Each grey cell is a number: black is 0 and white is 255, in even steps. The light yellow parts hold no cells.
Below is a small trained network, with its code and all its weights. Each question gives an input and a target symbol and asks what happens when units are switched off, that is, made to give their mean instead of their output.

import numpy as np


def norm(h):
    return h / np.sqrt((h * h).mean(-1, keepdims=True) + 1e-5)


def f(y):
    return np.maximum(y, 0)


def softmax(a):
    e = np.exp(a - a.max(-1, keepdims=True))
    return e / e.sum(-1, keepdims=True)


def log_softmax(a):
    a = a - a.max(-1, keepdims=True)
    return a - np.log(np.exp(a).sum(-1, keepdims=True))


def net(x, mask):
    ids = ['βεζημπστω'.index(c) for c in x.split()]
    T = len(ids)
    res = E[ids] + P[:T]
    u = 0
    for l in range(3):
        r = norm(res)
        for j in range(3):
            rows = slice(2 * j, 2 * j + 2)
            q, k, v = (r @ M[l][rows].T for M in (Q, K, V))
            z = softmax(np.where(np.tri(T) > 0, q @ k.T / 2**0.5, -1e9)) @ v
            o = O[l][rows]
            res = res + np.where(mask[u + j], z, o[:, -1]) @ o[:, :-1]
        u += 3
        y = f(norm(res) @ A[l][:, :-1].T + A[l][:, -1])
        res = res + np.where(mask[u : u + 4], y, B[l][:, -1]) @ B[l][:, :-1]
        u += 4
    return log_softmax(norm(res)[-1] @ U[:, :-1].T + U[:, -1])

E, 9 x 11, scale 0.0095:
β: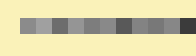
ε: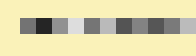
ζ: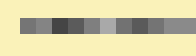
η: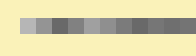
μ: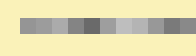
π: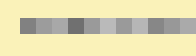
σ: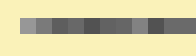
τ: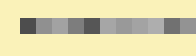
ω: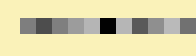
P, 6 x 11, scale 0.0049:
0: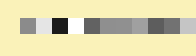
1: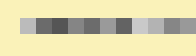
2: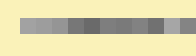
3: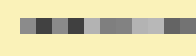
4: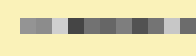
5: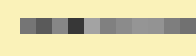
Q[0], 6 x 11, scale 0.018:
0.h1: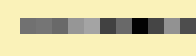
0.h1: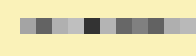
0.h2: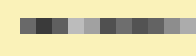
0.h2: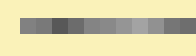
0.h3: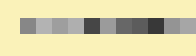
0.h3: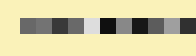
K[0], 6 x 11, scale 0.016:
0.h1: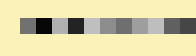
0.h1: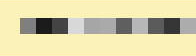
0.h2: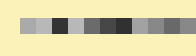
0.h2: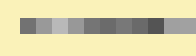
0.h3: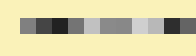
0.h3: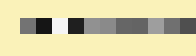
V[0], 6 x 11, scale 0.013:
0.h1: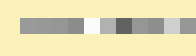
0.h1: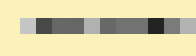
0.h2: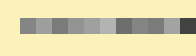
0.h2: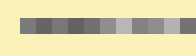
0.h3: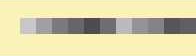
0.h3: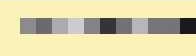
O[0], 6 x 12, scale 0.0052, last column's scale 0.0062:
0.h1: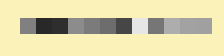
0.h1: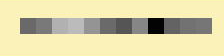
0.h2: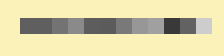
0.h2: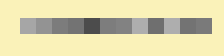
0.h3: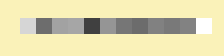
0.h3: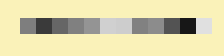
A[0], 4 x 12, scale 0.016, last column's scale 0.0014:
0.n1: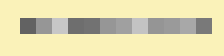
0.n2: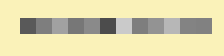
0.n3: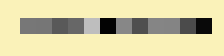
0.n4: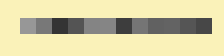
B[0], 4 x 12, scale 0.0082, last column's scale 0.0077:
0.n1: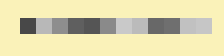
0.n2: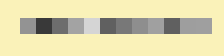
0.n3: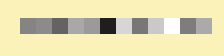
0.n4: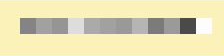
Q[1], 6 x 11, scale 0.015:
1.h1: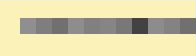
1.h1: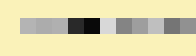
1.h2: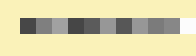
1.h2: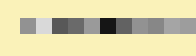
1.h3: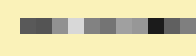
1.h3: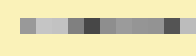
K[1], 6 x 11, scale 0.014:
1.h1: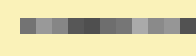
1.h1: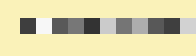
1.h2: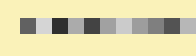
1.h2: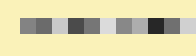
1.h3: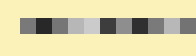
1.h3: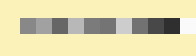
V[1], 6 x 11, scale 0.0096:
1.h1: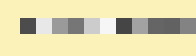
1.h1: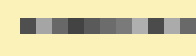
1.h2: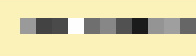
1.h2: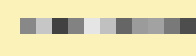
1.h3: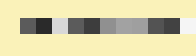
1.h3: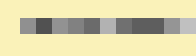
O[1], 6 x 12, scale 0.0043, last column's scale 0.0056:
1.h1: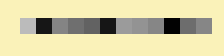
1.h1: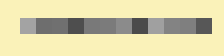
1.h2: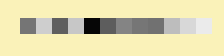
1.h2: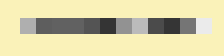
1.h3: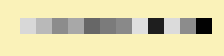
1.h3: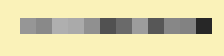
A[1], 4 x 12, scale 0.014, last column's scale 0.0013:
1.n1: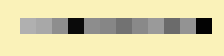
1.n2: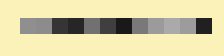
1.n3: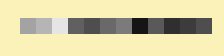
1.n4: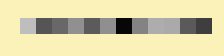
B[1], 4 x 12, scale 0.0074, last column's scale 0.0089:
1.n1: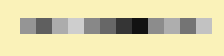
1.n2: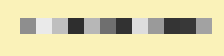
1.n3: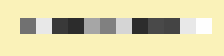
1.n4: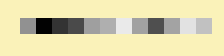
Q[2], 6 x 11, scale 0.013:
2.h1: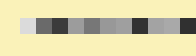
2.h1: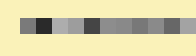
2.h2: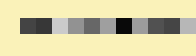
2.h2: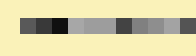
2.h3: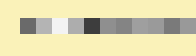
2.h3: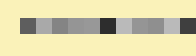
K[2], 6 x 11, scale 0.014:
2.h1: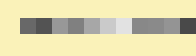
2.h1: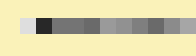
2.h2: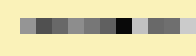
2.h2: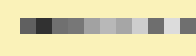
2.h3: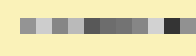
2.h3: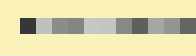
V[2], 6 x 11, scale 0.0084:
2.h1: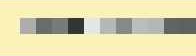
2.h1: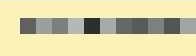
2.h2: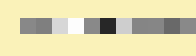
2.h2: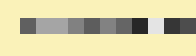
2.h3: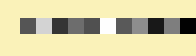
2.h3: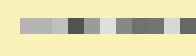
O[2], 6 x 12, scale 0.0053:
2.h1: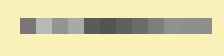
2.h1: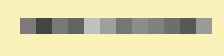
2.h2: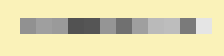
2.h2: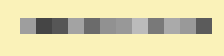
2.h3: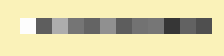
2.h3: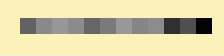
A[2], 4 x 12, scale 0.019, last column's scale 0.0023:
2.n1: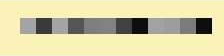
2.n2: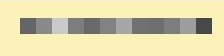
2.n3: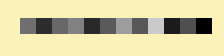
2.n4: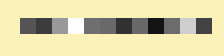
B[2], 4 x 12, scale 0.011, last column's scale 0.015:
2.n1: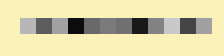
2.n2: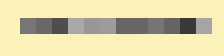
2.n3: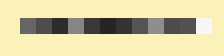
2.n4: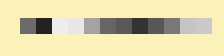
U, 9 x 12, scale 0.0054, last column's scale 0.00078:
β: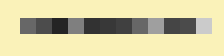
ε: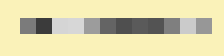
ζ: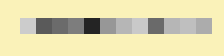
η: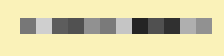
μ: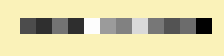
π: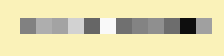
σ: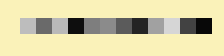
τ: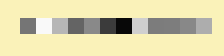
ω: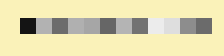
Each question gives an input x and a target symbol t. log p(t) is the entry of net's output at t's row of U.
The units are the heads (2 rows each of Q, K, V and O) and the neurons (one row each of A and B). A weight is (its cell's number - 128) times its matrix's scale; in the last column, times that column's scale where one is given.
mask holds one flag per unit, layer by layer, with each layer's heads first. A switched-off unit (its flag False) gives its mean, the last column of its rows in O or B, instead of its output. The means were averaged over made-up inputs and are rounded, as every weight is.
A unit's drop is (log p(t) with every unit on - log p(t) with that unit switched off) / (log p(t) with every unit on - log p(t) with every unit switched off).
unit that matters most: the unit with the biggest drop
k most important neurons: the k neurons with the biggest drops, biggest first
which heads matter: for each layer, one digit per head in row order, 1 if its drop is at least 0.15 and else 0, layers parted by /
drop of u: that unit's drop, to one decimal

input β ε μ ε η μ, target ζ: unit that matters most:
1.h3
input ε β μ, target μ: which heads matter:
001 / 010 / 000
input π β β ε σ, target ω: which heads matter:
001 / 000 / 000
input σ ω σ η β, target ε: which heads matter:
100 / 000 / 000
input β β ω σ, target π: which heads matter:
001 / 100 / 000
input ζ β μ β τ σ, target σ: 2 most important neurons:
1.n1, 2.n1
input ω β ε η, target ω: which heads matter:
001 / 000 / 000
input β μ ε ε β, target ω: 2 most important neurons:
0.n3, 2.n3
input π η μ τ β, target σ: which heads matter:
000 / 010 / 000
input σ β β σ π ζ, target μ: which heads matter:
101 / 000 / 000
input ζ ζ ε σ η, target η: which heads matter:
100 / 000 / 000
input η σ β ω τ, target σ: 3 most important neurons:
0.n1, 1.n1, 2.n1
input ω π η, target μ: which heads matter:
101 / 010 / 000
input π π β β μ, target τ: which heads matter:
101 / 000 / 000
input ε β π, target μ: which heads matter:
001 / 010 / 000
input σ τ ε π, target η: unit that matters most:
0.h1
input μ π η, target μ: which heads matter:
101 / 000 / 000
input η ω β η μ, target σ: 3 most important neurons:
0.n1, 1.n1, 2.n1
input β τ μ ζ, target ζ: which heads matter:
000 / 000 / 000
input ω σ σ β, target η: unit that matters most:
1.n3
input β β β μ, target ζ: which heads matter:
000 / 001 / 000
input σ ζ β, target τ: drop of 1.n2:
0.6
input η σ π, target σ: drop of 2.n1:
0.1
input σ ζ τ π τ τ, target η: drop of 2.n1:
0.0
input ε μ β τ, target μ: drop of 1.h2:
0.2
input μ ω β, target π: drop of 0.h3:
0.2
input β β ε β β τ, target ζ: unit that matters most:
0.n1
